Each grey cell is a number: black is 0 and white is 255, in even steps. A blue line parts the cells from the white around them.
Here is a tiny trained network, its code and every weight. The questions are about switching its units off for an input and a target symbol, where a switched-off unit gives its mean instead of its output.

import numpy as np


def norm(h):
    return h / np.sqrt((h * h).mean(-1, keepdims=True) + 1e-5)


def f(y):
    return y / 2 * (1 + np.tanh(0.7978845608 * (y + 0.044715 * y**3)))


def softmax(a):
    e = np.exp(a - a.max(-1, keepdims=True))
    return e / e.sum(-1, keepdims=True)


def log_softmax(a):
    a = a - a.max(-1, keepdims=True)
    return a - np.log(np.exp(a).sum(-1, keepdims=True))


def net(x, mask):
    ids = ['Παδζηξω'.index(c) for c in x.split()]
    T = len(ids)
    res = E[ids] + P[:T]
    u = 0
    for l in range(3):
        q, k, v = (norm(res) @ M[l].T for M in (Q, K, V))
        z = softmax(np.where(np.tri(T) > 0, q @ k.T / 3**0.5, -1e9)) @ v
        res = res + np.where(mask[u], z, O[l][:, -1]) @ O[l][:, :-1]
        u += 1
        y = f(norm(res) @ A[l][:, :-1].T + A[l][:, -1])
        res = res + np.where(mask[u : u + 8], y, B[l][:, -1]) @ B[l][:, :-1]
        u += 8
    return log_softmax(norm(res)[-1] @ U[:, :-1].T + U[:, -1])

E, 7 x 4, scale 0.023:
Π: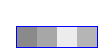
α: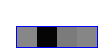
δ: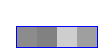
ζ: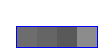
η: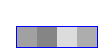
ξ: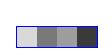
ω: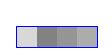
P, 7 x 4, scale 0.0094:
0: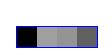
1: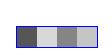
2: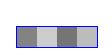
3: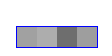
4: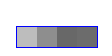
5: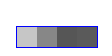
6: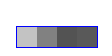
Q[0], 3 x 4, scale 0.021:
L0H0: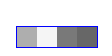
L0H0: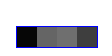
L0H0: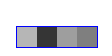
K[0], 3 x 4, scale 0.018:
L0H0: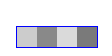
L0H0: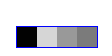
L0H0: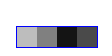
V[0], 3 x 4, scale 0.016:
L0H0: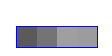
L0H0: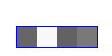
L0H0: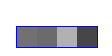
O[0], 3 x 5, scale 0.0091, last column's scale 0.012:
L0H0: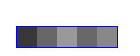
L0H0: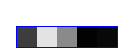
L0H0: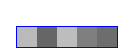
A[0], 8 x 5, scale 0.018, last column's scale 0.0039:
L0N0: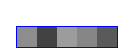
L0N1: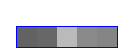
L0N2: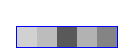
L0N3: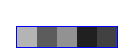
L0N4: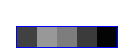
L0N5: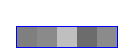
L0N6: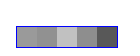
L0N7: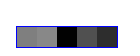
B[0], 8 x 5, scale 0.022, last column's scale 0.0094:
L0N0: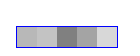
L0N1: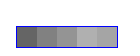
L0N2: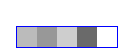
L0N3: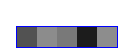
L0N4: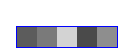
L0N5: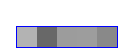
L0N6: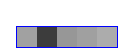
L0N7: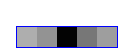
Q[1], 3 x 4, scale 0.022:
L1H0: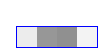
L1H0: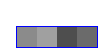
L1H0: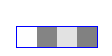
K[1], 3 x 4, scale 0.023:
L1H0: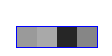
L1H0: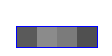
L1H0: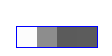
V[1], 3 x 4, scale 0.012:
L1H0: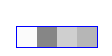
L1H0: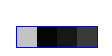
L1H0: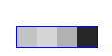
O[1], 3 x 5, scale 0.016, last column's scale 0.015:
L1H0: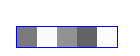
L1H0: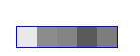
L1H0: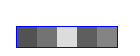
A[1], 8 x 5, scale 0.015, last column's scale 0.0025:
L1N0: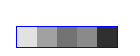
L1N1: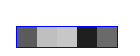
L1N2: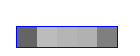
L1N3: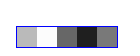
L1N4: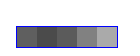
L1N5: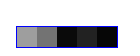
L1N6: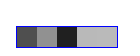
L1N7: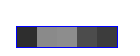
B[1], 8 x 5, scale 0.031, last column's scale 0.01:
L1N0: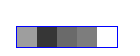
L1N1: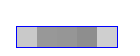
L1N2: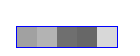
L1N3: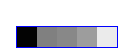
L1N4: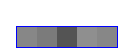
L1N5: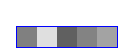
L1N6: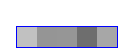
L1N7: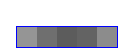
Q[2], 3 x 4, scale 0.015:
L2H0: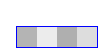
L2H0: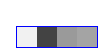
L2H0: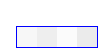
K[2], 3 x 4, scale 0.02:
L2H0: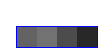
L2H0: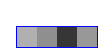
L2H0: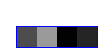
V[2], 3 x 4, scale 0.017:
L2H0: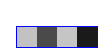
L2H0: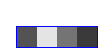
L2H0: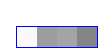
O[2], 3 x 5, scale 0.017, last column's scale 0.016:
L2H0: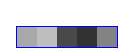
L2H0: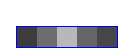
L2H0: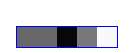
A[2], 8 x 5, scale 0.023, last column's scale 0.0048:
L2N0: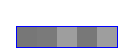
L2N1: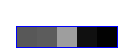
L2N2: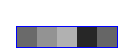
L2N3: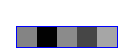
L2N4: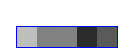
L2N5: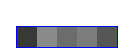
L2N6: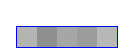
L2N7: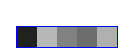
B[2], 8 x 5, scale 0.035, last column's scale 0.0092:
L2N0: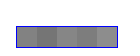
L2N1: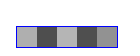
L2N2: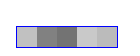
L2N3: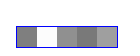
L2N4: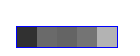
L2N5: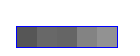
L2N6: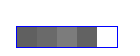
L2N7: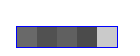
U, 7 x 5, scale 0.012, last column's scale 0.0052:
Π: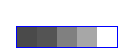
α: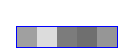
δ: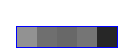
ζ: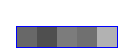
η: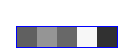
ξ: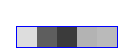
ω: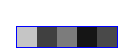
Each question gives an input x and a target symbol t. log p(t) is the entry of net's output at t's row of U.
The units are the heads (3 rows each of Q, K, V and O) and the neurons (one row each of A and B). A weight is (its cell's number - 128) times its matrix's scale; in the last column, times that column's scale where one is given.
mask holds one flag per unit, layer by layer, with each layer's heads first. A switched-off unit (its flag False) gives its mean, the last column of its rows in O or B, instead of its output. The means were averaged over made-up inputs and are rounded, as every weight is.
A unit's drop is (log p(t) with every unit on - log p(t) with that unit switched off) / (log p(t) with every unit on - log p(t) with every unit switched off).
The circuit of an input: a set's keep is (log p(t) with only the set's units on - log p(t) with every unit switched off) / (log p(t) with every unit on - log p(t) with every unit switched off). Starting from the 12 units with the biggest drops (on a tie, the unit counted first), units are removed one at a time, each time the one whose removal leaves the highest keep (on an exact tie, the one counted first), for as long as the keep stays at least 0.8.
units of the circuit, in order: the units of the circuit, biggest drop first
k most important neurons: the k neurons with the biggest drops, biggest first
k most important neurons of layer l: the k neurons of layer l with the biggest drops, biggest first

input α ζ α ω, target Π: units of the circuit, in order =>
[L2H0 L1N3]
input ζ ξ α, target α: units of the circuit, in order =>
[L1H0]
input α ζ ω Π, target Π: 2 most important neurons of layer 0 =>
[L0N7 L0N1]
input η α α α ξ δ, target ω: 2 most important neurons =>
[L0N3 L0N6]
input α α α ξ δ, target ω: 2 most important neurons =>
[L0N6 L0N3]
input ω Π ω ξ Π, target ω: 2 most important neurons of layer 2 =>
[L2N6 L2N3]
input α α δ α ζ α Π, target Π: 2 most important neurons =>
[L1N3 L1N5]
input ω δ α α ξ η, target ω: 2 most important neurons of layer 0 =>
[L0N3 L0N6]
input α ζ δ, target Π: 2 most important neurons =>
[L0N7 L0N1]
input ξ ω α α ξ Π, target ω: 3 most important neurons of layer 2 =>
[L2N6 L2N2 L2N4]
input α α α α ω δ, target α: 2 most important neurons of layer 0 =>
[L0N2 L0N1]
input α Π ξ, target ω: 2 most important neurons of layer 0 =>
[L0N3 L0N0]
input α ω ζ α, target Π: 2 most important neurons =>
[L0N7 L1N3]
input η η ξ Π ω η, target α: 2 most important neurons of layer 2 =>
[L2N2 L2N4]
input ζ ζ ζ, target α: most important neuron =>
[L0N4]
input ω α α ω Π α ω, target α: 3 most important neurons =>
[L0N2 L1N1 L1N3]
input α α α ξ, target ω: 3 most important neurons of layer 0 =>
[L0N3 L0N0 L0N1]
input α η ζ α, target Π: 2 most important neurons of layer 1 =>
[L1N3 L1N0]
